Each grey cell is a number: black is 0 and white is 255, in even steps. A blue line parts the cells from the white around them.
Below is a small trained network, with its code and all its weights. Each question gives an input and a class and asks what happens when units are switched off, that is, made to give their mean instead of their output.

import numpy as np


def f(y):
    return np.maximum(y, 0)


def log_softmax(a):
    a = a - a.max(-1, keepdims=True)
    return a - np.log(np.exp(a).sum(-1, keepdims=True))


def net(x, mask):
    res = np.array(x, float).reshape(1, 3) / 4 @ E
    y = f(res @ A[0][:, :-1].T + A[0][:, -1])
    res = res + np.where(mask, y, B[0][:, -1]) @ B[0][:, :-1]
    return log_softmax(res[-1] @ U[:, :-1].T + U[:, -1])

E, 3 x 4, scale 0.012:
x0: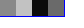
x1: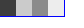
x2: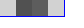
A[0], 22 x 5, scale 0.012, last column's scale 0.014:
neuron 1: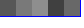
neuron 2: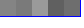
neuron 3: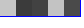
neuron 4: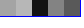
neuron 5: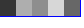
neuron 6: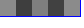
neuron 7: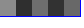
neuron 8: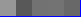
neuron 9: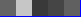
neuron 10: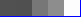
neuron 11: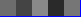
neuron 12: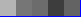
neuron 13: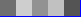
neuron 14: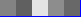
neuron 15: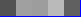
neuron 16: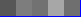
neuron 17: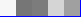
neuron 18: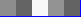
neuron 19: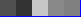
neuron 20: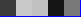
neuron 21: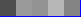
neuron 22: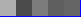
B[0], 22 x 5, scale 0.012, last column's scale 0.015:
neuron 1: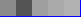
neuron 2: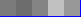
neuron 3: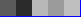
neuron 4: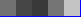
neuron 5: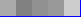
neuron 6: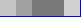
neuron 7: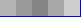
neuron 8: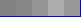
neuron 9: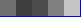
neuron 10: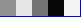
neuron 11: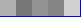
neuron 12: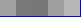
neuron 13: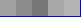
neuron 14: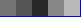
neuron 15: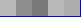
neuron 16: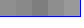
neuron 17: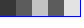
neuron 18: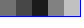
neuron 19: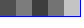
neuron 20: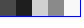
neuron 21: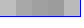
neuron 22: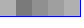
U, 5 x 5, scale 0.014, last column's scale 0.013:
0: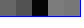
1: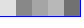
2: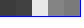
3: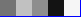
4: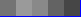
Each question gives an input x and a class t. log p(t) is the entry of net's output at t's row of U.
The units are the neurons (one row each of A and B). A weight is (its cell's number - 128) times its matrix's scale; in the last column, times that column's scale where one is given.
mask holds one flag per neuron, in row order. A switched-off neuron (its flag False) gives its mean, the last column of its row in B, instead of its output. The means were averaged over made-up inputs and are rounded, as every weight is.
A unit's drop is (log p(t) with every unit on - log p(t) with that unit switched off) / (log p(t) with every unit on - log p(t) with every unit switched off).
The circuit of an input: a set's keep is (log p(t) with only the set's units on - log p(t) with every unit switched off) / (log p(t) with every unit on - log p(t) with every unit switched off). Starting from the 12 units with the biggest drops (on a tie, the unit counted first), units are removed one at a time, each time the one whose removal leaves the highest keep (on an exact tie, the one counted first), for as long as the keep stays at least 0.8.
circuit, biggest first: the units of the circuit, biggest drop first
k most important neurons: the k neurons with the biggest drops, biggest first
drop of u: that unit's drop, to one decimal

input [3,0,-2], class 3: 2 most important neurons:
neuron 18; neuron 14
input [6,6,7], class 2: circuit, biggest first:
neuron 17
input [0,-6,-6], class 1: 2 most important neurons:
neuron 17; neuron 6
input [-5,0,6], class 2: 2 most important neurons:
neuron 17; neuron 3
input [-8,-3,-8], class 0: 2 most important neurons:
neuron 18; neuron 14
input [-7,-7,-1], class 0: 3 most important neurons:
neuron 18; neuron 19; neuron 14
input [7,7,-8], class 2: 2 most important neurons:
neuron 20; neuron 18
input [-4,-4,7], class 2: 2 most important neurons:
neuron 17; neuron 3
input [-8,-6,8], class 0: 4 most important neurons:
neuron 18; neuron 14; neuron 20; neuron 19
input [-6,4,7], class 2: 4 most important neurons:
neuron 17; neuron 3; neuron 4; neuron 9
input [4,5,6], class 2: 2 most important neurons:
neuron 17; neuron 3
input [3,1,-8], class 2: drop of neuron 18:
0.0
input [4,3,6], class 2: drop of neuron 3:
0.1
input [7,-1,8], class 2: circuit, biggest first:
neuron 17
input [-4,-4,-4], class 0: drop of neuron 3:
0.2
